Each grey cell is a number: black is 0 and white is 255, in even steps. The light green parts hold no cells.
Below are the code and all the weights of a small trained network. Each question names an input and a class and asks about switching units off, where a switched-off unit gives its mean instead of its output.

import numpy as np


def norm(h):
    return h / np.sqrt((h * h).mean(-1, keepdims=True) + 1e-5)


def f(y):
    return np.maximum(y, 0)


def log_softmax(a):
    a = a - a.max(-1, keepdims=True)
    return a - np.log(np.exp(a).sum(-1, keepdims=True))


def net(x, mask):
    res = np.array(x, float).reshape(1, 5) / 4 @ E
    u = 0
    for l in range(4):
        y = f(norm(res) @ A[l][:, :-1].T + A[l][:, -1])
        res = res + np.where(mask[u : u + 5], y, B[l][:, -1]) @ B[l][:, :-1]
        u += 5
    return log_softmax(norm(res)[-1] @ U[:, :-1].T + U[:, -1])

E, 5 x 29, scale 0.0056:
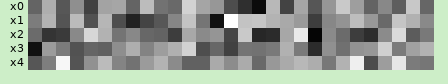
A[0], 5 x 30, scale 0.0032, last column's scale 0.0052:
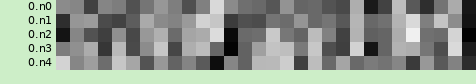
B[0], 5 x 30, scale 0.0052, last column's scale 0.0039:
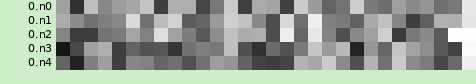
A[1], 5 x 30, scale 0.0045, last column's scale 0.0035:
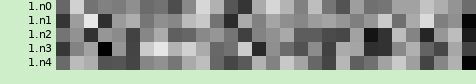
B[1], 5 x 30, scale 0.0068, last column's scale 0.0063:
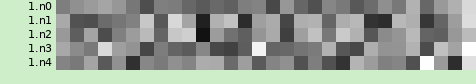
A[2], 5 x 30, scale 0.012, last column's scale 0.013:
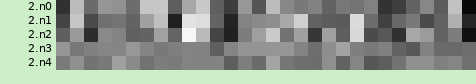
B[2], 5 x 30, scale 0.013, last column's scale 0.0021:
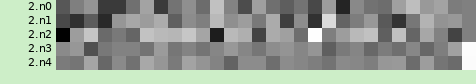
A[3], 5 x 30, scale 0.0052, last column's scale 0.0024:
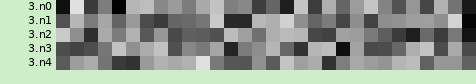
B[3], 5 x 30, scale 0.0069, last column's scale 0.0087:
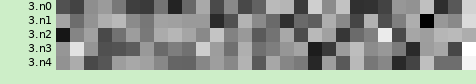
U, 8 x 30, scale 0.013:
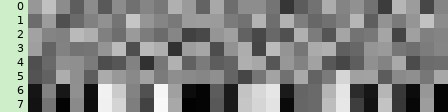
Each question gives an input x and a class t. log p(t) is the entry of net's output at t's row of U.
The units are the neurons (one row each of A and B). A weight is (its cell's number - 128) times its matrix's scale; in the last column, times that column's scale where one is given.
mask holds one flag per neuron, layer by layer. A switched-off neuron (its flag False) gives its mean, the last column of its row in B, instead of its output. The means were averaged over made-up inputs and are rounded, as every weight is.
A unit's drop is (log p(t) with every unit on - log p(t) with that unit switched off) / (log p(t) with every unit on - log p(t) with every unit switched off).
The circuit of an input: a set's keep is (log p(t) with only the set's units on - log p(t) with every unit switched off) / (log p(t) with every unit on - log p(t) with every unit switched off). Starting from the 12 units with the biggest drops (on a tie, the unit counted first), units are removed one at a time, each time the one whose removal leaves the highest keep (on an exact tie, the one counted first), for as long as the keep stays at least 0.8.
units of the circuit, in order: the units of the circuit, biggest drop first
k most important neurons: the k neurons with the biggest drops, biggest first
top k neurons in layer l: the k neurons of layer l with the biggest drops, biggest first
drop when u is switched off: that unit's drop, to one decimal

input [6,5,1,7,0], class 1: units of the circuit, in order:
[0.n2]
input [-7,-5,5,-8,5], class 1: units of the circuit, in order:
[2.n3 3.n2]
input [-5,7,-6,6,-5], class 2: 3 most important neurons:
[3.n1 1.n0 3.n3]
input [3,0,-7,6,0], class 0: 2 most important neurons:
[3.n4 1.n4]
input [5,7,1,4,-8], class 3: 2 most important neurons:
[1.n2 0.n0]
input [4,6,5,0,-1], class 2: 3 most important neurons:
[3.n1 1.n0 1.n4]
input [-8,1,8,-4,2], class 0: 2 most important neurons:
[3.n3 3.n0]
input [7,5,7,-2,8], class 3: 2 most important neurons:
[1.n1 1.n4]
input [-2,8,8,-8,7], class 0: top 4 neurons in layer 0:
[0.n1 0.n2 0.n3 0.n0]
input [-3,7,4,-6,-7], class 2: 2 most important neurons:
[3.n1 1.n1]
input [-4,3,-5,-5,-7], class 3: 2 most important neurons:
[1.n2 3.n3]
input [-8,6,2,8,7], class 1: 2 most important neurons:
[0.n2 3.n0]
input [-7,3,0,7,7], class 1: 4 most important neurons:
[0.n2 3.n0 1.n2 0.n0]
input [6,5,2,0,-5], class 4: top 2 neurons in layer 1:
[1.n3 1.n1]
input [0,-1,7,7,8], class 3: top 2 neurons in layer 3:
[3.n4 3.n2]
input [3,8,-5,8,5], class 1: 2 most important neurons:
[0.n1 1.n3]
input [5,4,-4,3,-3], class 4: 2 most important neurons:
[3.n0 1.n3]
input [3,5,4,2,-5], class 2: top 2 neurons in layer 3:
[3.n1 3.n4]
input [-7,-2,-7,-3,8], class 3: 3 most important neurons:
[1.n1 3.n3 3.n0]
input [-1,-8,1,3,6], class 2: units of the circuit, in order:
[1.n3]
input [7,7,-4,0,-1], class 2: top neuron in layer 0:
[0.n4]
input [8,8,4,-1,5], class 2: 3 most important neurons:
[3.n1 1.n0 0.n4]
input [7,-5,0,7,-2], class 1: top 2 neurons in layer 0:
[0.n1 0.n2]
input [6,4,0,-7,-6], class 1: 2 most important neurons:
[3.n2 1.n1]
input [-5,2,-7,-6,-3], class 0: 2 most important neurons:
[1.n4 0.n2]
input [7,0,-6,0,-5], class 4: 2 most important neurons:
[3.n0 3.n3]
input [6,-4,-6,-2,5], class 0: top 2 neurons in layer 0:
[0.n4 0.n3]
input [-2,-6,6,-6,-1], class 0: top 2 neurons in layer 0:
[0.n1 0.n2]
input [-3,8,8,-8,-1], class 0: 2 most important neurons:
[3.n3 1.n3]
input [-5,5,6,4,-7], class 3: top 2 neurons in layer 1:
[1.n2 1.n4]
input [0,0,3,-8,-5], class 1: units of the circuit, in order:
[3.n2]
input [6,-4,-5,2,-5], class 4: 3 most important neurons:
[3.n0 1.n1 3.n3]
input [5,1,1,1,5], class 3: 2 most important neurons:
[1.n1 0.n4]
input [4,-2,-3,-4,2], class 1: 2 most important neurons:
[2.n3 3.n2]
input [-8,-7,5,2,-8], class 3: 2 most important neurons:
[1.n2 0.n0]
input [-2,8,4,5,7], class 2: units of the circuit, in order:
[3.n1]
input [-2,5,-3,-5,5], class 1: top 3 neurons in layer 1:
[1.n3 1.n2 1.n4]
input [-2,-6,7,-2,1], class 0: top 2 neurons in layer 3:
[3.n3 3.n1]
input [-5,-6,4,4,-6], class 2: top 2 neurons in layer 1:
[1.n3 1.n1]
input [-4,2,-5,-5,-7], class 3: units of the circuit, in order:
[1.n2]
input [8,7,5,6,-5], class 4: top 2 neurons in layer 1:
[1.n3 1.n1]
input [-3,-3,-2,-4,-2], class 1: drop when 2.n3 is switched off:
0.2
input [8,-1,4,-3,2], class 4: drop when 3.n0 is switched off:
0.6
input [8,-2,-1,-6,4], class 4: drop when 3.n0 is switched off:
0.8
